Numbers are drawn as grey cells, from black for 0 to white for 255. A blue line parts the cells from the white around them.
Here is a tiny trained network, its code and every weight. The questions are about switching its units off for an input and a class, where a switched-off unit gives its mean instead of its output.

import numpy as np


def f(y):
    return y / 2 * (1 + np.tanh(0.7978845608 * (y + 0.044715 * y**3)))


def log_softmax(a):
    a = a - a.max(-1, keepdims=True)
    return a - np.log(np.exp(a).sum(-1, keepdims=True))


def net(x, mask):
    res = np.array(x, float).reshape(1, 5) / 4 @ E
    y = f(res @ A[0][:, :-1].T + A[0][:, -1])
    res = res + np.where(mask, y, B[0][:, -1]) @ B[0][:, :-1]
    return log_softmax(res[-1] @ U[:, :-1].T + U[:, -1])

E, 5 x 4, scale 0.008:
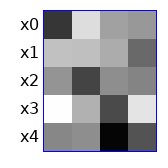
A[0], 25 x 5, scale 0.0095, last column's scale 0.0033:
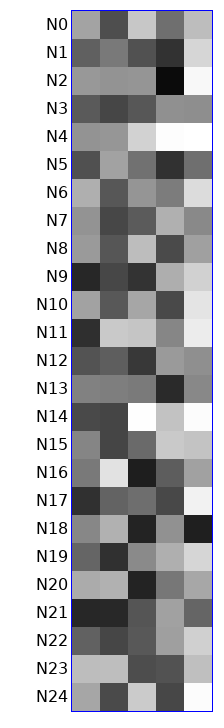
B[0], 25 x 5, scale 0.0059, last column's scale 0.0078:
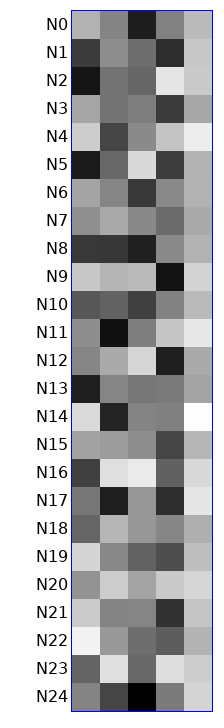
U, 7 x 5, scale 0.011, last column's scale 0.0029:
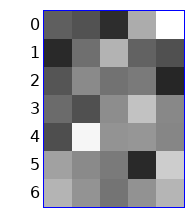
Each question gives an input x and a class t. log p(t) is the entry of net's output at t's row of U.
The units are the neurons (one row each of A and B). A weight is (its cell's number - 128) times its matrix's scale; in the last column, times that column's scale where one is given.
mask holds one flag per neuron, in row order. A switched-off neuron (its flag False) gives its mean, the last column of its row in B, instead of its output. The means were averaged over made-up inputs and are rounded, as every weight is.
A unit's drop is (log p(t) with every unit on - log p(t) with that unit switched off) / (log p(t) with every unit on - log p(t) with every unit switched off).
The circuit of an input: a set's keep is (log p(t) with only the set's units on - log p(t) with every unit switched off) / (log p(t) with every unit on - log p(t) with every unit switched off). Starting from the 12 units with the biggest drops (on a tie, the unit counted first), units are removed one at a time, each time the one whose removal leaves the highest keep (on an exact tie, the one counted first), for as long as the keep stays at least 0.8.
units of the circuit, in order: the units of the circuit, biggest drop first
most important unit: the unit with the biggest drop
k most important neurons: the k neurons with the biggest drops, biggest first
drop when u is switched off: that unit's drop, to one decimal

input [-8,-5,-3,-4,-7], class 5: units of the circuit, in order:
N21, N19
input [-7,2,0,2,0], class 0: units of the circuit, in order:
N9, N16, N21
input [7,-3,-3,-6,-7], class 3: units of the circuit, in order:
N11, N14
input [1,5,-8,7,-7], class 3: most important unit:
N4
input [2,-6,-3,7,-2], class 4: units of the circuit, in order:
N14, N11
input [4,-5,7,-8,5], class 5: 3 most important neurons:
N21, N9, N22
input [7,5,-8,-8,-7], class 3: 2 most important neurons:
N11, N14
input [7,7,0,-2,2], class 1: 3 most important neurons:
N11, N5, N20
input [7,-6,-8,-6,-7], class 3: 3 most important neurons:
N11, N14, N16
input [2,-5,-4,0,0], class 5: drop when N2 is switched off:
0.2
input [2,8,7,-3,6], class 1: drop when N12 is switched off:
-0.1
